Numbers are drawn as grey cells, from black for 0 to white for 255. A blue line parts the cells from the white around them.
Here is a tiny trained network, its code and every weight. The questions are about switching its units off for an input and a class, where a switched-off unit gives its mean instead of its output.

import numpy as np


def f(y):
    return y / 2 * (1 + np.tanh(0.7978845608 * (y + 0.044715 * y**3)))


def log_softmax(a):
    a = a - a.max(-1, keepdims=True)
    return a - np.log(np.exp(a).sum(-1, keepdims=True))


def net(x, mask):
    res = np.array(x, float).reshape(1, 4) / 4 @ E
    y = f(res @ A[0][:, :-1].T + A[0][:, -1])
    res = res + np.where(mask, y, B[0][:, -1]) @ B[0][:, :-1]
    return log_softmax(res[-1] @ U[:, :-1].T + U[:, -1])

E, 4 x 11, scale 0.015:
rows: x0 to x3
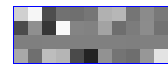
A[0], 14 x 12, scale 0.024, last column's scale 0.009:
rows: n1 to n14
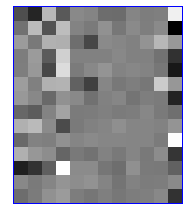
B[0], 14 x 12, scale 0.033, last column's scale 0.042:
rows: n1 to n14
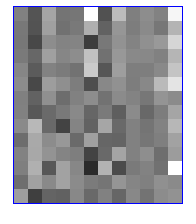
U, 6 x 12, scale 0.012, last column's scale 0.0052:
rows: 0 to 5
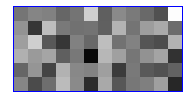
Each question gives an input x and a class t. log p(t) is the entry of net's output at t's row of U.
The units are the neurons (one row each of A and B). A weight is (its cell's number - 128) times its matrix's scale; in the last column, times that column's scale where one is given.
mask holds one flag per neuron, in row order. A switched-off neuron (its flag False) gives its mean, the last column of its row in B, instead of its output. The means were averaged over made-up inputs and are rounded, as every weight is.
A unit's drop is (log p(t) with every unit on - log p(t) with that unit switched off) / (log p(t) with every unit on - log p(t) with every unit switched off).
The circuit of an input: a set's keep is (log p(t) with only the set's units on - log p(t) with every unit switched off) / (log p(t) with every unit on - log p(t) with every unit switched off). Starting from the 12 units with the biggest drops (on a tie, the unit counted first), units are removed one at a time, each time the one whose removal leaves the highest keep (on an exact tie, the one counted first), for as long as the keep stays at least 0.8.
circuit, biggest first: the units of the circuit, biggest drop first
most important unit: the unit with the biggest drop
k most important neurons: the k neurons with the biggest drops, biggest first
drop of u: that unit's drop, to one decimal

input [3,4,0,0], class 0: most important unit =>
n6
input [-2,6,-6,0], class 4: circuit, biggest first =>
[n12; n6]
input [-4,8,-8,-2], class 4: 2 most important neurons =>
[n12; n6]
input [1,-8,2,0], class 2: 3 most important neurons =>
[n9; n6; n3]
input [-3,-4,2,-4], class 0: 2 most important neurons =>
[n6; n3]
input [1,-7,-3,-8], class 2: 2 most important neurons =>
[n9; n5]
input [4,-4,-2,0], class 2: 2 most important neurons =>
[n6; n3]
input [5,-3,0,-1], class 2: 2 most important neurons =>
[n6; n3]
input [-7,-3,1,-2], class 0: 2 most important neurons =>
[n6; n1]
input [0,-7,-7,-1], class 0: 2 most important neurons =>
[n12; n6]
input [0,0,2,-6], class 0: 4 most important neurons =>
[n12; n6; n3; n9]
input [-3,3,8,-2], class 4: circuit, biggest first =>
[n6; n12]
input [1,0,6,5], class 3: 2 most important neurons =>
[n1; n5]
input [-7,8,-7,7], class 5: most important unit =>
n12
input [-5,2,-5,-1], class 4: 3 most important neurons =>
[n12; n6; n3]
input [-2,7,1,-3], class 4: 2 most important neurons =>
[n12; n6]
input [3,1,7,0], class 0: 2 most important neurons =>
[n12; n6]
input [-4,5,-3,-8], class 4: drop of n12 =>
0.7
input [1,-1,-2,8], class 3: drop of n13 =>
0.0
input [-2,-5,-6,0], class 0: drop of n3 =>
0.3
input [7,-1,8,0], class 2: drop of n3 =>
0.1
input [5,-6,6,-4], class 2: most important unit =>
n6
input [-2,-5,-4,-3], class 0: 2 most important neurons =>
[n6; n3]
